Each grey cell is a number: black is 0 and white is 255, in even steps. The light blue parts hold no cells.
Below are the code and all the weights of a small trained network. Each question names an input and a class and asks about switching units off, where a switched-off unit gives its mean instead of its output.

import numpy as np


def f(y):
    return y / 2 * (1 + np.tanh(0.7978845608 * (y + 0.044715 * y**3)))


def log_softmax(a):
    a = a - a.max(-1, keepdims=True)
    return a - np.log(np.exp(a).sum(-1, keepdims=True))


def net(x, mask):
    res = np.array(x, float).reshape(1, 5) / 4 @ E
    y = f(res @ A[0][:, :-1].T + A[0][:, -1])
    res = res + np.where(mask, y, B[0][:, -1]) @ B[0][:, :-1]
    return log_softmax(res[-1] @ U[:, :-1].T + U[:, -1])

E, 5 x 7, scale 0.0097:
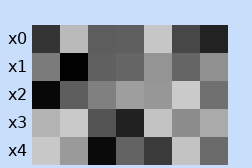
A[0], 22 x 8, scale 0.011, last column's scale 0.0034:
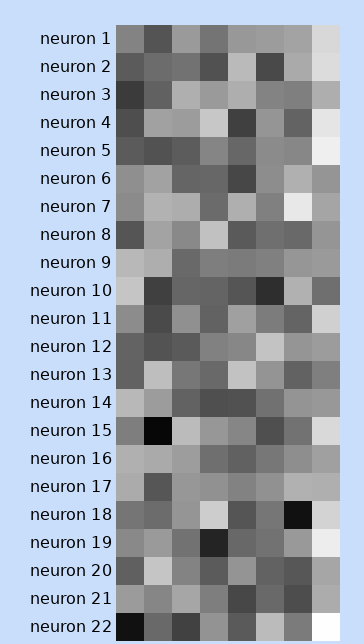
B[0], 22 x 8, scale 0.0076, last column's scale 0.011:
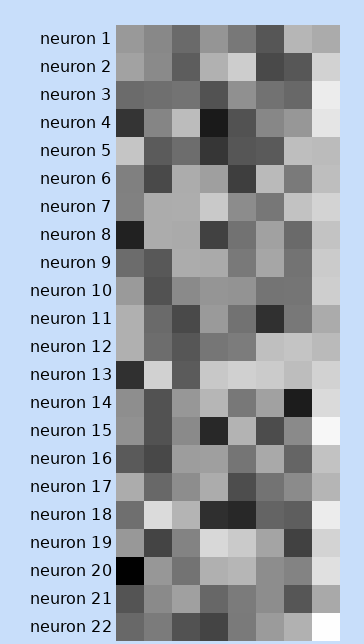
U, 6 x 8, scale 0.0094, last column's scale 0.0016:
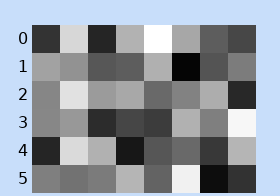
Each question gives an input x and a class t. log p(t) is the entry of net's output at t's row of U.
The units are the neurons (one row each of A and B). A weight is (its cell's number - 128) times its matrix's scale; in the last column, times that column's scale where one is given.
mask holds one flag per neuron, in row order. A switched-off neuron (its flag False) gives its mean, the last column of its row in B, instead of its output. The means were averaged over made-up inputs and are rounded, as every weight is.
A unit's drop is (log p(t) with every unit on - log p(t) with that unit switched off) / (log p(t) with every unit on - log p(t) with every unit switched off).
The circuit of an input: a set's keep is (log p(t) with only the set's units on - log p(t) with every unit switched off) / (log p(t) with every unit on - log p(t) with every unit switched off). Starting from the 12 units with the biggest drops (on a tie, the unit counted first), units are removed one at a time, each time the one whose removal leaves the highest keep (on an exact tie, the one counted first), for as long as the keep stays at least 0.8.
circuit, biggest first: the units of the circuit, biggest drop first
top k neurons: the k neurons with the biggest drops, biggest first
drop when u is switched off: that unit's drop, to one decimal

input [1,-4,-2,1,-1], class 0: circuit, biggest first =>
[neuron 18]
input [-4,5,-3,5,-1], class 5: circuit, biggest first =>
[neuron 14; neuron 19]
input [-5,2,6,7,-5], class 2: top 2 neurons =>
[neuron 7; neuron 20]
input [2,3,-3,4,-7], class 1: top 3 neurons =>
[neuron 11; neuron 15; neuron 8]
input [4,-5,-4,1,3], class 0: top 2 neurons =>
[neuron 20; neuron 13]
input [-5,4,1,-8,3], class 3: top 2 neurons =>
[neuron 12; neuron 5]
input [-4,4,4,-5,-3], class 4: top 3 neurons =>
[neuron 18; neuron 4; neuron 15]
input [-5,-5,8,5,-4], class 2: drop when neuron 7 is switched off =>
0.4
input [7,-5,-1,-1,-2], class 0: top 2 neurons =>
[neuron 13; neuron 20]
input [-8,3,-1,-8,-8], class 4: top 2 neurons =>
[neuron 18; neuron 4]
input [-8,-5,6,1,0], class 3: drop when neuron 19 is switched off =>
0.1
